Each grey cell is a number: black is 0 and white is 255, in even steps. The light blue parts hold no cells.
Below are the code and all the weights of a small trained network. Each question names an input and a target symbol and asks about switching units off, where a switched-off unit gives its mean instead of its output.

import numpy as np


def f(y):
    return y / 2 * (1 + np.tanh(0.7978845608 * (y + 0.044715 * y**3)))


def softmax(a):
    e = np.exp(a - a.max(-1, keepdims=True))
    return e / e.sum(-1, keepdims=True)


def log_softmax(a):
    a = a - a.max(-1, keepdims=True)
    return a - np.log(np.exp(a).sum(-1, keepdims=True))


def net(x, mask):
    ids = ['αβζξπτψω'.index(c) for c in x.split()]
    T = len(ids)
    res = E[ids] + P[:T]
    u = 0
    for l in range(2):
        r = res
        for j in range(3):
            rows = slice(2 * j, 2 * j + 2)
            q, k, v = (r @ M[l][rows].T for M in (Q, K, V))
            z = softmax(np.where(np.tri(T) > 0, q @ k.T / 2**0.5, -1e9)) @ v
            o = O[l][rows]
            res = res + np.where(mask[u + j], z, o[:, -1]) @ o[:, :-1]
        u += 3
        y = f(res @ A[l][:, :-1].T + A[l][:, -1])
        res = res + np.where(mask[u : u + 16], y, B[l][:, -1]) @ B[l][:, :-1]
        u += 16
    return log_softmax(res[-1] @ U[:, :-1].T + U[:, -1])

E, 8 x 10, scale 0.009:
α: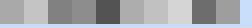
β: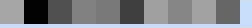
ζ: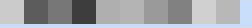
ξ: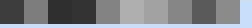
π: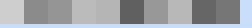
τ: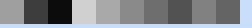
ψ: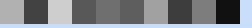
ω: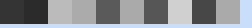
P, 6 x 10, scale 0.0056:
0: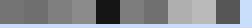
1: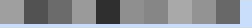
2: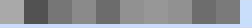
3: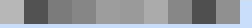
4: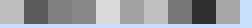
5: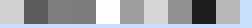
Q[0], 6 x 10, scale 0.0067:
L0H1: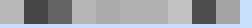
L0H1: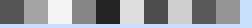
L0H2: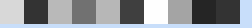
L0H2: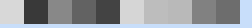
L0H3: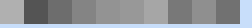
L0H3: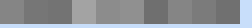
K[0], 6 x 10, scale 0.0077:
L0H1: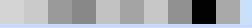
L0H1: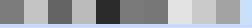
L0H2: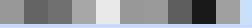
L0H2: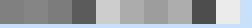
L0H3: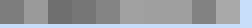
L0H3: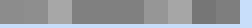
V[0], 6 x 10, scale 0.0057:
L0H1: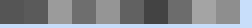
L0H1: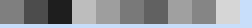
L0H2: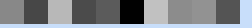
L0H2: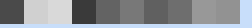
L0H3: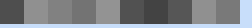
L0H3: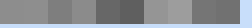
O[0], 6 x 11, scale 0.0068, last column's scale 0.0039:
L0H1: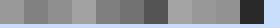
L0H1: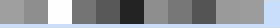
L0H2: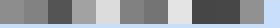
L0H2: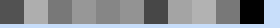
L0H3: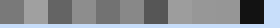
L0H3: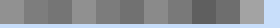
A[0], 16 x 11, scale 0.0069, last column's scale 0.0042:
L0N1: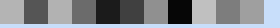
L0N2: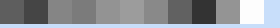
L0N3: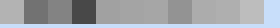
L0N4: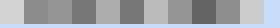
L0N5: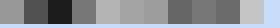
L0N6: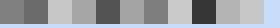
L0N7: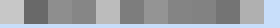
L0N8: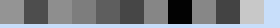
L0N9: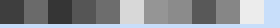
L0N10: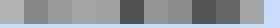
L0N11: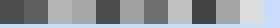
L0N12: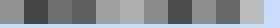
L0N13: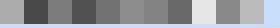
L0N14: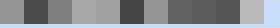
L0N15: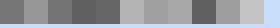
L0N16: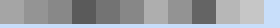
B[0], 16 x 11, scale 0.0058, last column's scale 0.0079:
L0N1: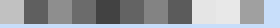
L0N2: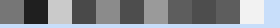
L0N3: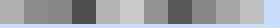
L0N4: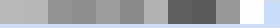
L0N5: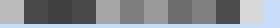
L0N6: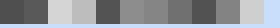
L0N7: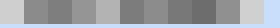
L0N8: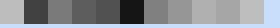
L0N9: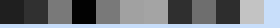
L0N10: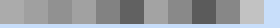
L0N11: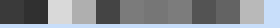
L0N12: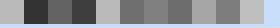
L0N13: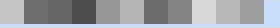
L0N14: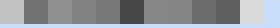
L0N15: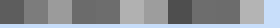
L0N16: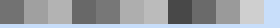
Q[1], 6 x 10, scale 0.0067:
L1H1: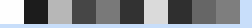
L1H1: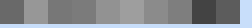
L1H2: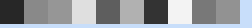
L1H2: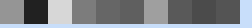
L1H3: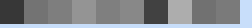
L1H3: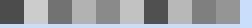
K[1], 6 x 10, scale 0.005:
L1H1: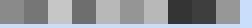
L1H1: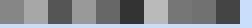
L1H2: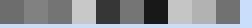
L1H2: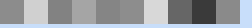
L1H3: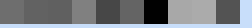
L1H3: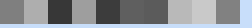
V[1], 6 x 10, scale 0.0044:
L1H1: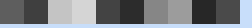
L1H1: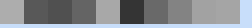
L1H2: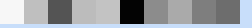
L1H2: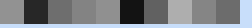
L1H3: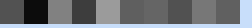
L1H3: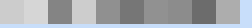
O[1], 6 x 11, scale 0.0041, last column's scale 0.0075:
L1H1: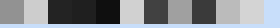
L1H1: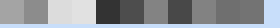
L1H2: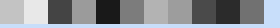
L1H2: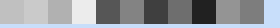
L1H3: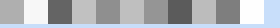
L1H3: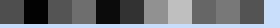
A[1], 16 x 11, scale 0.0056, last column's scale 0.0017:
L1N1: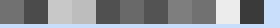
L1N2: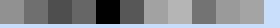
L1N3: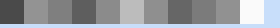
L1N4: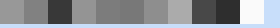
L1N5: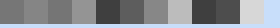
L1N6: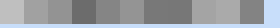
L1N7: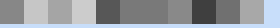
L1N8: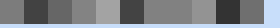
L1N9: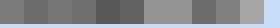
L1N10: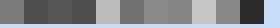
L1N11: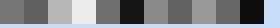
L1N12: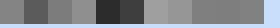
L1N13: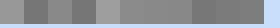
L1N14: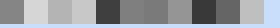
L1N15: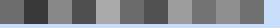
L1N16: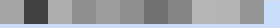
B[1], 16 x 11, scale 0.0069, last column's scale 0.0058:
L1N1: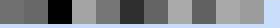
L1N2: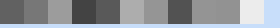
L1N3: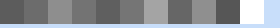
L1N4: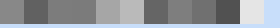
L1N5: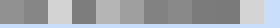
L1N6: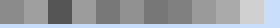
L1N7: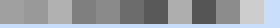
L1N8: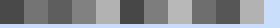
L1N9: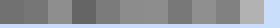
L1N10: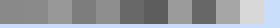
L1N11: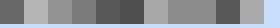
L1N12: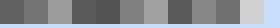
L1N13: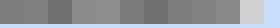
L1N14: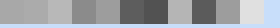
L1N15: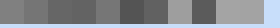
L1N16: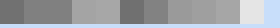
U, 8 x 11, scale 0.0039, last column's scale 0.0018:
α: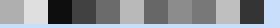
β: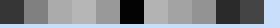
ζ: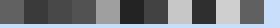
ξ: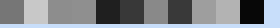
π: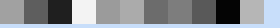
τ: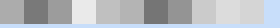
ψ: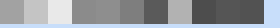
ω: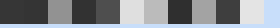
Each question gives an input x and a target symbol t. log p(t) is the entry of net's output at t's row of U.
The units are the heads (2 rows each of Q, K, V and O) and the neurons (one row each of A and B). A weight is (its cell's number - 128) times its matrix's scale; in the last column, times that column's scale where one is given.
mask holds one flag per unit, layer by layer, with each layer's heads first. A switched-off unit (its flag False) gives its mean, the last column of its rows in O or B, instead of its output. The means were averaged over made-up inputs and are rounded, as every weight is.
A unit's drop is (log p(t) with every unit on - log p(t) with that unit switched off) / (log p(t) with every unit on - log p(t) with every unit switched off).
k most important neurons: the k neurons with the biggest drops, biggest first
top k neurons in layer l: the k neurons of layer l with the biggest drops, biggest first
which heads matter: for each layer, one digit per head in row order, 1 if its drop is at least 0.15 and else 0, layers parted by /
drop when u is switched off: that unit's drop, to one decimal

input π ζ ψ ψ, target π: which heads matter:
110 / 010
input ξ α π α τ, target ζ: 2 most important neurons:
(L0N8 L0N16)
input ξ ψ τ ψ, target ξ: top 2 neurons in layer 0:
(L0N1 L0N8)
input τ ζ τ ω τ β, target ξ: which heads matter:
110 / 000
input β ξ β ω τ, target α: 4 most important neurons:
(L0N6 L0N8 L0N11 L0N1)
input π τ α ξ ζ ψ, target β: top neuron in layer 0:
(L0N3)
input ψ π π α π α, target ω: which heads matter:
000 / 010
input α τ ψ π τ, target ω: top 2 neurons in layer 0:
(L0N8 L0N4)
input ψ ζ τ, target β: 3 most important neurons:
(L0N3 L0N8 L1N11)
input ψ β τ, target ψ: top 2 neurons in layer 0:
(L0N14 L0N8)
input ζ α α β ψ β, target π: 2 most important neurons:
(L0N5 L1N4)
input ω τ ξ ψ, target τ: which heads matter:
000 / 001
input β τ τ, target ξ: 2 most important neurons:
(L0N1 L0N8)
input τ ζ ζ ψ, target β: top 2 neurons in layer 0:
(L0N3 L0N8)
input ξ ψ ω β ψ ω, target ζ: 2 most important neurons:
(L1N1 L0N6)
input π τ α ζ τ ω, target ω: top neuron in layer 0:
(L0N2)
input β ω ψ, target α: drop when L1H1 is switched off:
0.5
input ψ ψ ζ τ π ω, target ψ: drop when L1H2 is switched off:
0.5
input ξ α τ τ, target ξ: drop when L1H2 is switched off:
0.1
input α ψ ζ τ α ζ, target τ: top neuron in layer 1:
(L1N16)
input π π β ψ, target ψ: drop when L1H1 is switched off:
0.4
